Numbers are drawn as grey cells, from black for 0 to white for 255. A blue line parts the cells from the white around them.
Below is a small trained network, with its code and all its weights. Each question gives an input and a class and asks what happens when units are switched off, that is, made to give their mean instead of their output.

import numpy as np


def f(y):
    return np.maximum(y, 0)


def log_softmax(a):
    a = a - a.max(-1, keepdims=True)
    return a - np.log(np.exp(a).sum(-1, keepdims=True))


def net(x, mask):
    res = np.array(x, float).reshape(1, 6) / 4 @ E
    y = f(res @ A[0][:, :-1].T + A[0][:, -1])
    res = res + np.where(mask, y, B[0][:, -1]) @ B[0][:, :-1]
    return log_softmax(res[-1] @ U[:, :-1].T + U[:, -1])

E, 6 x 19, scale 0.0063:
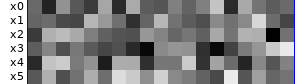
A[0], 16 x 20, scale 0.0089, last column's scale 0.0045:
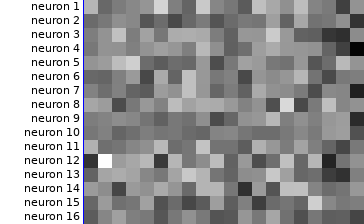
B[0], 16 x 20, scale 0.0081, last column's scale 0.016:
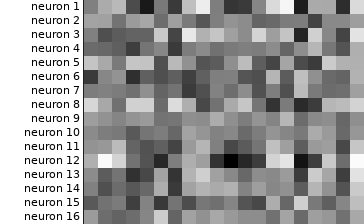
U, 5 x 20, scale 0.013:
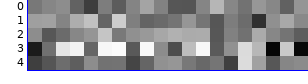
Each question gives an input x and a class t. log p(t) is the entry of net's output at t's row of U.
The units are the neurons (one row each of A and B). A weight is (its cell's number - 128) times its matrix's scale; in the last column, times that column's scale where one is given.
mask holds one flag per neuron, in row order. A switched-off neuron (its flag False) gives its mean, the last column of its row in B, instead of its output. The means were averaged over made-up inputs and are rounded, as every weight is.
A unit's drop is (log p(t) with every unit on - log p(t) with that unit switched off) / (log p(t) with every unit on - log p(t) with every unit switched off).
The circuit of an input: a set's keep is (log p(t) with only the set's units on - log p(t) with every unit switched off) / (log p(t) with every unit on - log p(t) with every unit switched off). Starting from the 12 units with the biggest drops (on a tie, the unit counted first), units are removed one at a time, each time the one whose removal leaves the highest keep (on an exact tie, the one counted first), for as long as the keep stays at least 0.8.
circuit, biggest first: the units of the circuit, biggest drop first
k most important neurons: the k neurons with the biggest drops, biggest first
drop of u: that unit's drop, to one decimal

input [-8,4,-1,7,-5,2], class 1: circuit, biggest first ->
neuron 8
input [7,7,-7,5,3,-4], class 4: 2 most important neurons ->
neuron 12; neuron 1
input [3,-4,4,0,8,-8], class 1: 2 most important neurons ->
neuron 5; neuron 2
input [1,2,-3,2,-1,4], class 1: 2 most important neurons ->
neuron 3; neuron 13
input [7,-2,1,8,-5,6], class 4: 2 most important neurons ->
neuron 12; neuron 1
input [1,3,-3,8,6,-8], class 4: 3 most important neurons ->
neuron 12; neuron 8; neuron 15
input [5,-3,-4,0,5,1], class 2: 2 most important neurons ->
neuron 12; neuron 1
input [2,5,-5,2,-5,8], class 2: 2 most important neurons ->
neuron 14; neuron 12
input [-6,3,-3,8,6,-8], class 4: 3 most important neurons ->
neuron 15; neuron 8; neuron 12
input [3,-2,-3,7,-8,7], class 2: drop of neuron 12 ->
0.3
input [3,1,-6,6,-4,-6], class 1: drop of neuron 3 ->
0.3
